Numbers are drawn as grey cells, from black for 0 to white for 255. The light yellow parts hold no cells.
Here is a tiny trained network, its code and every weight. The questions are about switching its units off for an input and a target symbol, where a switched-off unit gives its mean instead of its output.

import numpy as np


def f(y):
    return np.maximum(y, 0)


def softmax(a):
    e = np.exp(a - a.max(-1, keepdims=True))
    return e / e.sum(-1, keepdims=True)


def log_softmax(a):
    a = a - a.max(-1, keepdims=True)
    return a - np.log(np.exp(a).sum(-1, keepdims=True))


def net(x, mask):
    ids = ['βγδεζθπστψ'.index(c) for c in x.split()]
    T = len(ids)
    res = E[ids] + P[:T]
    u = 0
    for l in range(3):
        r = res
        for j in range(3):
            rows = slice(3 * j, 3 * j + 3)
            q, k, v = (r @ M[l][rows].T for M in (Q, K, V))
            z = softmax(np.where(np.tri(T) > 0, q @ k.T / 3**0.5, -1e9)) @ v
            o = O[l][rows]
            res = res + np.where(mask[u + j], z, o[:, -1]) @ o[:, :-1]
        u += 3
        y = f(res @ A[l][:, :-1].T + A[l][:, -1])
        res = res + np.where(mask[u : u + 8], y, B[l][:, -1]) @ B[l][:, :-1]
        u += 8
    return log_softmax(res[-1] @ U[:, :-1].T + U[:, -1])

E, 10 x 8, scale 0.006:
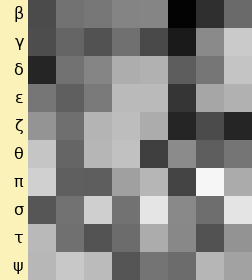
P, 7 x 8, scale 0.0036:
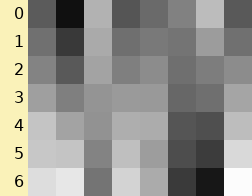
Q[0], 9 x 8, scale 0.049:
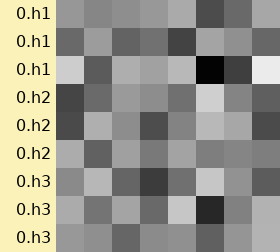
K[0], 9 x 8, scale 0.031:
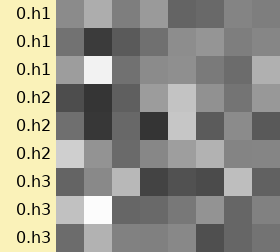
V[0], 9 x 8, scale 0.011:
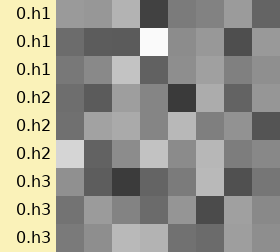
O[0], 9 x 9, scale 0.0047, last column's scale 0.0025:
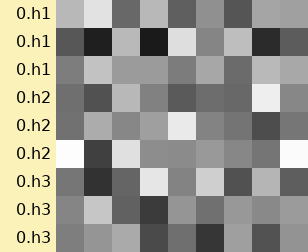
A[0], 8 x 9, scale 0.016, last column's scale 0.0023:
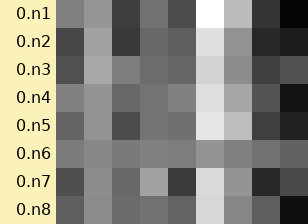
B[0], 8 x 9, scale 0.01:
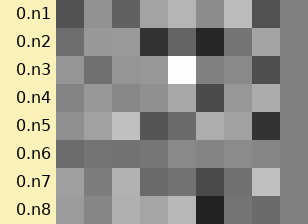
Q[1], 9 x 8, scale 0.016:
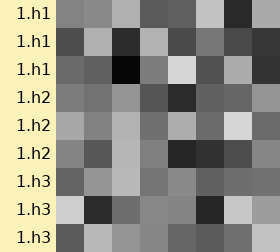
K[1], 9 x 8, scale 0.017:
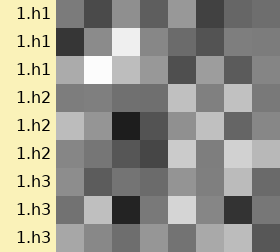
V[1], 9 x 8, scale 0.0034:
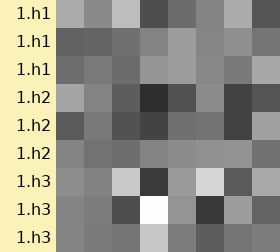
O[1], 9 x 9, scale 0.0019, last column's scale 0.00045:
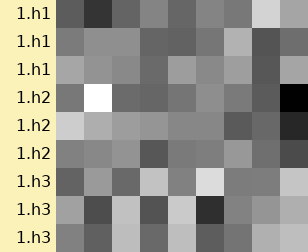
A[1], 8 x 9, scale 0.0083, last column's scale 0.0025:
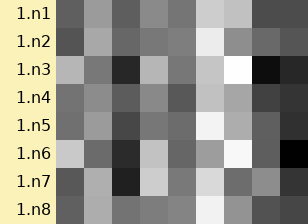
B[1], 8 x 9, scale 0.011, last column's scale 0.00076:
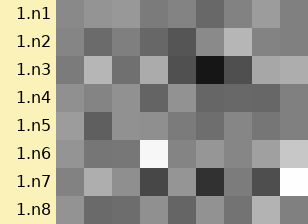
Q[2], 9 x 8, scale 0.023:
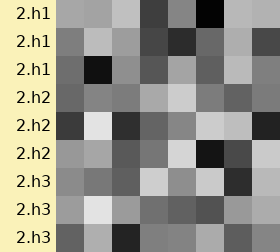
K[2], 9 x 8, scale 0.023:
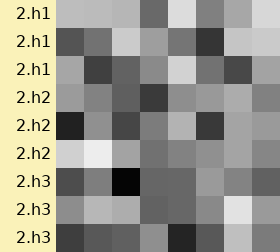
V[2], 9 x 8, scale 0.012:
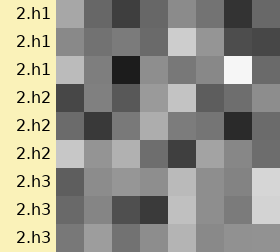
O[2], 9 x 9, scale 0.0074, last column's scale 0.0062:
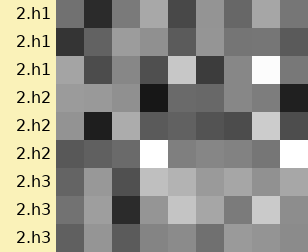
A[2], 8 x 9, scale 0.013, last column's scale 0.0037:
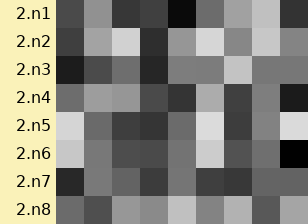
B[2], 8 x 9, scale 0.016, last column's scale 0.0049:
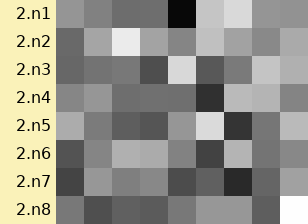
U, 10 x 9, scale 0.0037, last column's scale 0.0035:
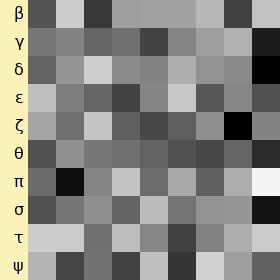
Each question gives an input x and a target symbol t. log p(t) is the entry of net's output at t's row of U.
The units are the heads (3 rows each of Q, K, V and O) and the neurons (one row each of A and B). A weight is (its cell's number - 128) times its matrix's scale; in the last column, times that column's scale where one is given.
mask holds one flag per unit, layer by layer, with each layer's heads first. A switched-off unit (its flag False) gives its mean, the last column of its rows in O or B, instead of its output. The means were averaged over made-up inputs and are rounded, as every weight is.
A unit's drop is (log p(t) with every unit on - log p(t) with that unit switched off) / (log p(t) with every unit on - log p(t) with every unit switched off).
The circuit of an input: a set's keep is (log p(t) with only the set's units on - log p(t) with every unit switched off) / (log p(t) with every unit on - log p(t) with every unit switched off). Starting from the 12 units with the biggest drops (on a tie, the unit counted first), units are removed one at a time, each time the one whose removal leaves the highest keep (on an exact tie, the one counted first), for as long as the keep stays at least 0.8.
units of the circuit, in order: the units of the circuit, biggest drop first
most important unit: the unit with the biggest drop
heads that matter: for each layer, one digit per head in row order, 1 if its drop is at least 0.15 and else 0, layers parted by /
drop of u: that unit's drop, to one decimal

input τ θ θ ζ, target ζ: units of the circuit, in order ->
2.h3, 0.h1
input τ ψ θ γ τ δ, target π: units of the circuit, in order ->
0.h2, 2.h2, 2.h1, 0.h3
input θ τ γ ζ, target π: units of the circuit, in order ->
2.h2, 0.h3, 0.h2
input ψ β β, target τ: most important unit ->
0.h1
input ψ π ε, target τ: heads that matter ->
100 / 000 / 100
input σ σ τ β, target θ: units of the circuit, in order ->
2.n7, 2.h2, 0.h2, 0.h1
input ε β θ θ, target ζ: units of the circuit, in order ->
2.h3, 0.h1, 0.h3
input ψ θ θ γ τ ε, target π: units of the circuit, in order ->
2.h2, 0.h2, 2.h1, 0.h3
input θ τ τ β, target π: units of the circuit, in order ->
2.h2, 0.h3, 0.h2
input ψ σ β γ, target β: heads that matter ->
100 / 000 / 110
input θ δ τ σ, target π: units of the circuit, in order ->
2.h2, 0.h3, 2.h1
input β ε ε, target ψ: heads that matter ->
100 / 000 / 000
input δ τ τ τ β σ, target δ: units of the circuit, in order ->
2.n2, 2.h2, 0.h1
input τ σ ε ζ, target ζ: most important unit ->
0.h2
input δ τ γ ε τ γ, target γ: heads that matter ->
010 / 000 / 110
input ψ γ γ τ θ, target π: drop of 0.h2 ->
0.3
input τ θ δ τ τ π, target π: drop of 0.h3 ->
0.1
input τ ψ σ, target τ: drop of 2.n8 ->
0.2
